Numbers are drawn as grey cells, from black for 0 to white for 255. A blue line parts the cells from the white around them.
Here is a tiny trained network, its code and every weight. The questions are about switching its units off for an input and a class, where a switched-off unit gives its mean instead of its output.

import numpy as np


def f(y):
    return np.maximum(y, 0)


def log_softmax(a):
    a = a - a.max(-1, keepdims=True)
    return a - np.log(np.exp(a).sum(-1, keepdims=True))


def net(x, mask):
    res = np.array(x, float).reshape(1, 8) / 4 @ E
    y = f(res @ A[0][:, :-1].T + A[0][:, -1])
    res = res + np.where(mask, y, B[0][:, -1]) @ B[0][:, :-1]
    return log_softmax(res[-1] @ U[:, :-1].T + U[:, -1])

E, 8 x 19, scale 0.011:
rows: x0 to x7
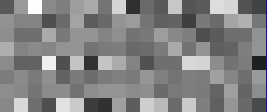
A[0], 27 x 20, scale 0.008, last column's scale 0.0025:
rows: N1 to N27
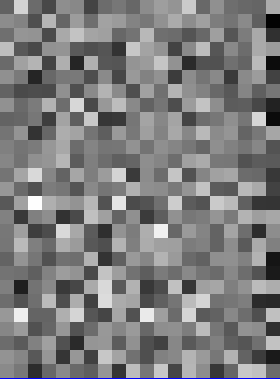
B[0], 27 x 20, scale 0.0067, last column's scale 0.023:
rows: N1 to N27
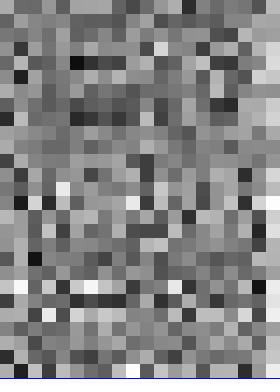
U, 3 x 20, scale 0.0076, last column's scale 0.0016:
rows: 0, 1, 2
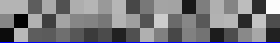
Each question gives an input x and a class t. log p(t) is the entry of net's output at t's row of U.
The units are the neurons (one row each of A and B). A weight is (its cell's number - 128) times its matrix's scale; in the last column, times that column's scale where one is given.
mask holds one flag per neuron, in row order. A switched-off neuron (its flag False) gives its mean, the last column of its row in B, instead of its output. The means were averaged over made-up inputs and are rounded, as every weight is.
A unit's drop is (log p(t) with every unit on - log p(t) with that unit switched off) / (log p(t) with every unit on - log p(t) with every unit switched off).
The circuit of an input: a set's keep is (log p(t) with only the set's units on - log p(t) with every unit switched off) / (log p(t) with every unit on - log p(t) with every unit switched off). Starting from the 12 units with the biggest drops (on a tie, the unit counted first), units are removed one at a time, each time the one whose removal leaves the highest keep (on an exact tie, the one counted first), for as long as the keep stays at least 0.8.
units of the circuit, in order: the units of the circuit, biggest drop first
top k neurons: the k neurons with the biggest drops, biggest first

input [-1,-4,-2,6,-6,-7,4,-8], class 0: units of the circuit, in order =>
[N21]
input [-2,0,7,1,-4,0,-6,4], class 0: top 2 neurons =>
[N23 N22]
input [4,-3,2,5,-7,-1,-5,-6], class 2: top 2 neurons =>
[N9 N5]
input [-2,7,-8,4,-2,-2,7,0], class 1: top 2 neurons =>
[N22 N8]
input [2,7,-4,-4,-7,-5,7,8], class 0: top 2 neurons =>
[N23 N17]
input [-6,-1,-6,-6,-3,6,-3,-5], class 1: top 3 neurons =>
[N27 N23 N6]
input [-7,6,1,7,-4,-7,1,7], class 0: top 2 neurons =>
[N23 N17]
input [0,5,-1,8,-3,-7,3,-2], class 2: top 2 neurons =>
[N23 N17]
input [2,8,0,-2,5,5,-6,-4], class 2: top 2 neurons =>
[N22 N23]
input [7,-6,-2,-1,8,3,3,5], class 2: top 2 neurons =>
[N22 N8]
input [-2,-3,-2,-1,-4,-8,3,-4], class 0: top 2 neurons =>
[N21 N22]
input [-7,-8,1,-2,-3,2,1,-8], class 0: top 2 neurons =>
[N21 N16]
